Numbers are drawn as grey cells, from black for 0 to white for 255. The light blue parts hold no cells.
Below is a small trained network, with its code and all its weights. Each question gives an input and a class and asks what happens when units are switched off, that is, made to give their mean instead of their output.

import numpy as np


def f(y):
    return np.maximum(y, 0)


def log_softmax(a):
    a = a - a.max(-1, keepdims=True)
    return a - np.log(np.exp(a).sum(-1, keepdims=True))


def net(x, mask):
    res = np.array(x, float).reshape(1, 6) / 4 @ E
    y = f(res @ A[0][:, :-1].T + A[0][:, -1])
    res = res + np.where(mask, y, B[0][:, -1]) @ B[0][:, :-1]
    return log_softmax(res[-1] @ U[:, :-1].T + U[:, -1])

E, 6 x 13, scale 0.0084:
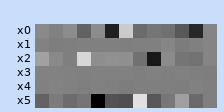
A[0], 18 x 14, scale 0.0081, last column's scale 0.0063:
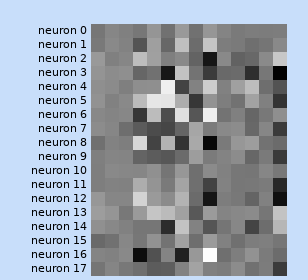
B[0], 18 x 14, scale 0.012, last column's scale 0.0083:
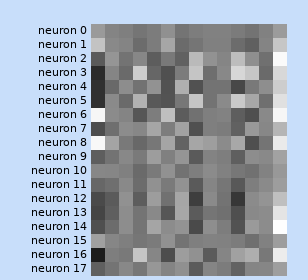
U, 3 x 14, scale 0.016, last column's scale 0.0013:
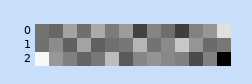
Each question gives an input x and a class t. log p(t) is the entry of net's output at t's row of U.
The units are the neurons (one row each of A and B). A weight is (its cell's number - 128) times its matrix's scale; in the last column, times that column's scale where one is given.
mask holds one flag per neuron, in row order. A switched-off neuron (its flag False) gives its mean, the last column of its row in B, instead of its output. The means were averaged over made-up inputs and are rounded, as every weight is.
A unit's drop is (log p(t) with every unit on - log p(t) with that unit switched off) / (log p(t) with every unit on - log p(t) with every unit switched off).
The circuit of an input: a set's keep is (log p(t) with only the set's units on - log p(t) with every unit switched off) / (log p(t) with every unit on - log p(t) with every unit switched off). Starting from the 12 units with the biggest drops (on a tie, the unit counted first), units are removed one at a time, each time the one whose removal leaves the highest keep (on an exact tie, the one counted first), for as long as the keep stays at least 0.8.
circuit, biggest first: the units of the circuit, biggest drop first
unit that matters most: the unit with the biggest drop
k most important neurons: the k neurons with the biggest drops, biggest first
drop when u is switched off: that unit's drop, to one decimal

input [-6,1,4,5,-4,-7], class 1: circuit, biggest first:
neuron 5
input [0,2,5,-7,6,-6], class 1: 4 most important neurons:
neuron 5; neuron 2; neuron 14; neuron 4
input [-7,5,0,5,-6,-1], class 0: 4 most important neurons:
neuron 4; neuron 3; neuron 2; neuron 13
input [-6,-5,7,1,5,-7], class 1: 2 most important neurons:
neuron 5; neuron 2
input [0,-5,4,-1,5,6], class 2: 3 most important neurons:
neuron 8; neuron 16; neuron 5
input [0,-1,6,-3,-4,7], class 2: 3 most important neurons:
neuron 8; neuron 16; neuron 5
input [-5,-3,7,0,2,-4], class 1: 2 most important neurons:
neuron 5; neuron 2
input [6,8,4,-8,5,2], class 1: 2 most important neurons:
neuron 3; neuron 2
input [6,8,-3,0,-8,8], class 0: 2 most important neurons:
neuron 14; neuron 7
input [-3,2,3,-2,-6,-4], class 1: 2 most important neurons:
neuron 5; neuron 14
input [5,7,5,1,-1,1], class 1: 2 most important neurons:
neuron 3; neuron 2
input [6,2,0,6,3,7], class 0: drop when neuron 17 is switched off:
0.3
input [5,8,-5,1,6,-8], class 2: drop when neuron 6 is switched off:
0.4
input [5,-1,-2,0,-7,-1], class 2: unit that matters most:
neuron 6
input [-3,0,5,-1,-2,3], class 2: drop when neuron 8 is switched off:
0.3
